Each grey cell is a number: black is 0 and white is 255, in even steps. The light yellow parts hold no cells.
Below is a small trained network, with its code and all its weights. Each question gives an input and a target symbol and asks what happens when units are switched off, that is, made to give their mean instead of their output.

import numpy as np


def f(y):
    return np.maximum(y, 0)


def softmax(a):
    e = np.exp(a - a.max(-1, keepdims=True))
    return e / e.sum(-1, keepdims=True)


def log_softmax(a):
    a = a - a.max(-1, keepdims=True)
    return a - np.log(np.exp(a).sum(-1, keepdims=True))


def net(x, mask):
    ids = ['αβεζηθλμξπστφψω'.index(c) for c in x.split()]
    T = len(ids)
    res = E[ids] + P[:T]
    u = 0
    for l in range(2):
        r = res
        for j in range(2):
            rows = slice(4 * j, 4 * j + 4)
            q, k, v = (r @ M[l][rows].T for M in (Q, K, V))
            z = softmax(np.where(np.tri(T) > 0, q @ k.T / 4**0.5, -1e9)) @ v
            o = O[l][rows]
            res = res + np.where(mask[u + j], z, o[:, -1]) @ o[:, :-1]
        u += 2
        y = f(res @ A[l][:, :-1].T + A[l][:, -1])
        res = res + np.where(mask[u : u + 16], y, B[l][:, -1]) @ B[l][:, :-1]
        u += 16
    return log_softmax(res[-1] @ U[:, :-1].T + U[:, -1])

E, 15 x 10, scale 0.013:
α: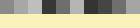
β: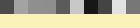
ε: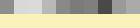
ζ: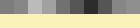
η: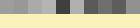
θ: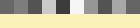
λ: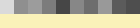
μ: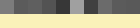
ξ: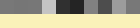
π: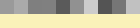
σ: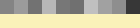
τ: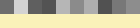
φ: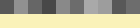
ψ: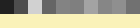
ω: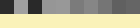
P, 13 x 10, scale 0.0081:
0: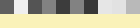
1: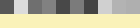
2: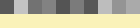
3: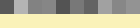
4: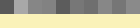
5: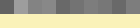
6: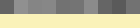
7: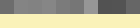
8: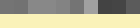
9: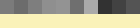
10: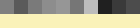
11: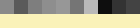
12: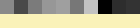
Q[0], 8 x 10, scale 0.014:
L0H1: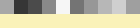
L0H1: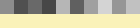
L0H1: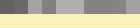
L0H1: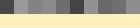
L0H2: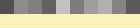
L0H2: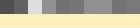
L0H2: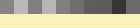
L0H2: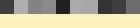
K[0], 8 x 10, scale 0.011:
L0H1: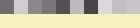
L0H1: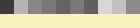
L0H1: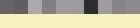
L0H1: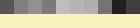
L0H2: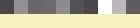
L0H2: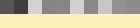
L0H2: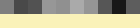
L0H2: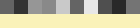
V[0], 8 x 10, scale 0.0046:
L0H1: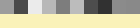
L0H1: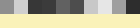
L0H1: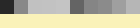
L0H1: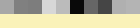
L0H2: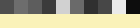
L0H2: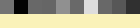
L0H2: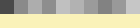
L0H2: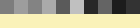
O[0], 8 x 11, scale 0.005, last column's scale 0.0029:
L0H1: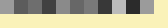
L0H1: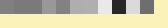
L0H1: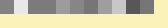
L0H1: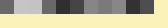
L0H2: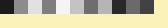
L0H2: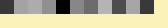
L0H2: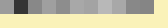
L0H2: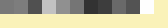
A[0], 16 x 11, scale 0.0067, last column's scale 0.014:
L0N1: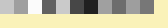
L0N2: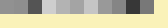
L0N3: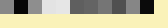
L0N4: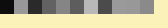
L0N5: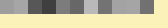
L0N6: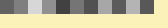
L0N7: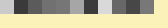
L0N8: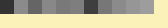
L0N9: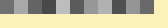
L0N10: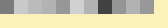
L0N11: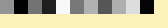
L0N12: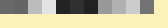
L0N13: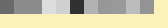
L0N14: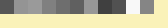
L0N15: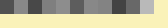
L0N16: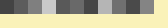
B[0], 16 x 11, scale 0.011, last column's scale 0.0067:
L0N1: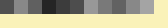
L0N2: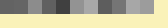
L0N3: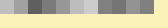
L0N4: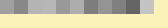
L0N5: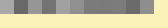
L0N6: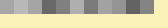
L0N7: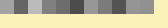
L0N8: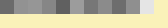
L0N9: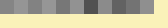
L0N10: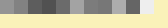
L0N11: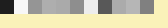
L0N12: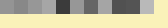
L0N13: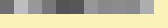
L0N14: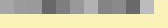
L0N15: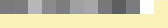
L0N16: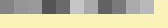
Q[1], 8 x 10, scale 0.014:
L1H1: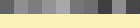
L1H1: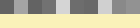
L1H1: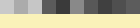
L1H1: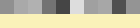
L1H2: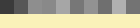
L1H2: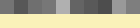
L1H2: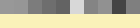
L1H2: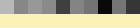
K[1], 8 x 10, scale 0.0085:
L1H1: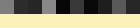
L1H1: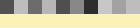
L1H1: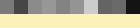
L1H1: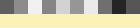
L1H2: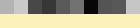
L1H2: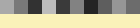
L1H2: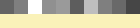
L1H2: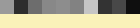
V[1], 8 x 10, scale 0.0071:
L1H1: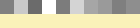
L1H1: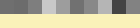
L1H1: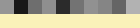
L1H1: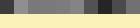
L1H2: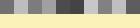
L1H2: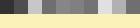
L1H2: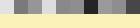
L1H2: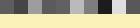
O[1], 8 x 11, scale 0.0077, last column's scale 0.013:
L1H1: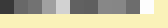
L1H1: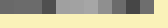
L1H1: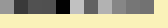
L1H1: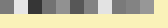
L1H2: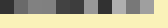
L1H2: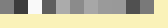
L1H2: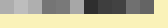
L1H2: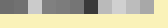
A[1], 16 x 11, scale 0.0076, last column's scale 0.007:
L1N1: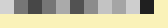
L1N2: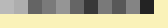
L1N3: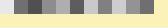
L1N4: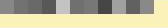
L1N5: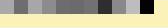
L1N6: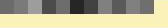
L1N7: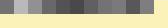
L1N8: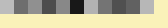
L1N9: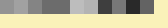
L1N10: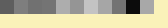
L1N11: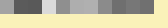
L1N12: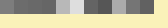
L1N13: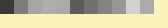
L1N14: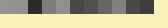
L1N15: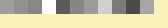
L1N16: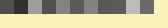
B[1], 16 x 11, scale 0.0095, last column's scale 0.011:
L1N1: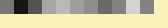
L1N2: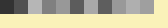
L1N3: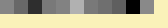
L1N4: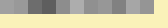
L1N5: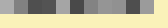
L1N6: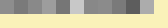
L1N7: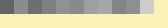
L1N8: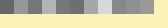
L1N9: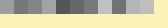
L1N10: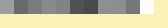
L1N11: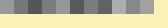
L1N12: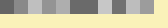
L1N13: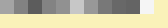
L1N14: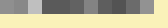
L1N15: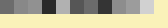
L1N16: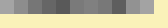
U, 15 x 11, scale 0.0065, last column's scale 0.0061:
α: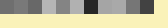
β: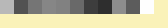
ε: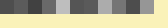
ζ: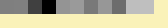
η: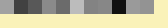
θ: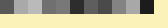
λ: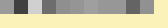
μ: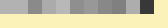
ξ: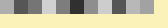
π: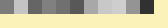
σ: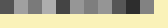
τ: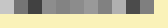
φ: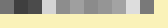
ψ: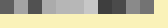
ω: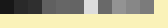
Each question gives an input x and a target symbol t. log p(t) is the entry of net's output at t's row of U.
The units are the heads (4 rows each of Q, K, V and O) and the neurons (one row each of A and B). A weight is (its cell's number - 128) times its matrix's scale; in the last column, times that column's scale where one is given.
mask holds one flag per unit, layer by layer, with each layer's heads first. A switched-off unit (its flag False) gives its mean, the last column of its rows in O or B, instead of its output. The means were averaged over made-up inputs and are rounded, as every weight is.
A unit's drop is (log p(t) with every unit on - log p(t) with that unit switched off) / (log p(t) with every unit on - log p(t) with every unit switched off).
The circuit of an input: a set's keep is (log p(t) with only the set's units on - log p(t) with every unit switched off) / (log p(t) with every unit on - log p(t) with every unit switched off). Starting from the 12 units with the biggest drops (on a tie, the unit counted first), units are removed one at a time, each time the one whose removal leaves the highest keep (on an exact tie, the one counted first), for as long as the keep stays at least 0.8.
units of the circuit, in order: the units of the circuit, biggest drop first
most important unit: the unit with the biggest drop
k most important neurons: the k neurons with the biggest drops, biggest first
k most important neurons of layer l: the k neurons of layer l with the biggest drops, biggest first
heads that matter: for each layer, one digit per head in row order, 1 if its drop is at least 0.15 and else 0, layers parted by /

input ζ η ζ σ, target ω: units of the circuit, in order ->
L1H2; L0N2; L0H1; L0N13
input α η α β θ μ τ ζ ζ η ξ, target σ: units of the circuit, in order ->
L0H1; L0N12; L0H2
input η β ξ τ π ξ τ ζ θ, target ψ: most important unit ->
L1H1
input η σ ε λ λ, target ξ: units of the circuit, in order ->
L1N8; L0N7; L0H1
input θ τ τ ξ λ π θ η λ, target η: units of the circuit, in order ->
L1H1; L0H1
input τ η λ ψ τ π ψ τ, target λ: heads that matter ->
01 / 01
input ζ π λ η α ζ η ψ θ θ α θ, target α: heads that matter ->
10 / 01
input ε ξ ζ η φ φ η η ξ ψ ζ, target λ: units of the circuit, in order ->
L1H2; L0H2
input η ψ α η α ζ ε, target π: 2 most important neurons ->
L1N7; L0N1
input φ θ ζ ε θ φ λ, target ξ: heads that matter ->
00 / 01
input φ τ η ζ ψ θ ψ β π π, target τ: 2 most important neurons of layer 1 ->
L1N3; L1N5
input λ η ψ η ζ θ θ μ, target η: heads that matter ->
10 / 00
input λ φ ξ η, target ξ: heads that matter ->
10 / 11
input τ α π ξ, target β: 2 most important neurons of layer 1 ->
L1N5; L1N15
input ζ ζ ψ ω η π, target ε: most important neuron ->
L0N15
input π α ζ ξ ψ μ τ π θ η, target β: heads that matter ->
11 / 10
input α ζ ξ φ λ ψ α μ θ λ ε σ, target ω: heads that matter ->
00 / 01
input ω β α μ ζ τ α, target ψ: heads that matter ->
00 / 10
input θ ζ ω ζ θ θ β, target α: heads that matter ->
10 / 01
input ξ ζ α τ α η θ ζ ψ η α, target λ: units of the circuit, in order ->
L1H2
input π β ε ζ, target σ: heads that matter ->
10 / 01
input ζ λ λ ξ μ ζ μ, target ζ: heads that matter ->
01 / 11
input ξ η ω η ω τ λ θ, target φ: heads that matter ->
10 / 00
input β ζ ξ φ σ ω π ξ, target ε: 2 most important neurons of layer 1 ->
L1N15; L1N10
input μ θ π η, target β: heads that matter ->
01 / 10
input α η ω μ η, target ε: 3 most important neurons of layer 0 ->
L0N15; L0N4; L0N14
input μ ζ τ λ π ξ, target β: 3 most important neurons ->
L0N14; L0N5; L0N9
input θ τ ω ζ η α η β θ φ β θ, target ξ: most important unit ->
L0H2
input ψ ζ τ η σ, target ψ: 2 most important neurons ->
L0N4; L0N14
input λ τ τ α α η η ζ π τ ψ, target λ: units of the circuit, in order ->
L0H2; L1H2
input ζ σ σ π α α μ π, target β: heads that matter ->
01 / 11
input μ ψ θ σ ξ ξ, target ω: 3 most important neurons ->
L0N2; L0N13; L1N15
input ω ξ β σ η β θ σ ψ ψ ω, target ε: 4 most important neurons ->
L0N15; L1N10; L0N4; L1N15
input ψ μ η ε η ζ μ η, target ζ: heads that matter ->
00 / 11
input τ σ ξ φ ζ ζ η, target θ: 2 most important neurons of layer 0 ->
L0N9; L0N13
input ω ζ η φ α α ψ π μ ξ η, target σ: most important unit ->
L0H1
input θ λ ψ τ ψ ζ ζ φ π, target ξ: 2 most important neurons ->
L1N9; L0N15
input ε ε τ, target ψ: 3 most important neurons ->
L0N13; L1N13; L0N12
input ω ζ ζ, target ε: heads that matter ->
11 / 11
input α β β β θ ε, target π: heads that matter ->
00 / 00
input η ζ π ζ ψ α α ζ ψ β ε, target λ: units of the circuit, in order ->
L1H2
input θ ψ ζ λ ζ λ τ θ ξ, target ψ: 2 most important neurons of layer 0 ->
L0N10; L0N4
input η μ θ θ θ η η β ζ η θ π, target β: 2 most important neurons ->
L0N14; L0N4
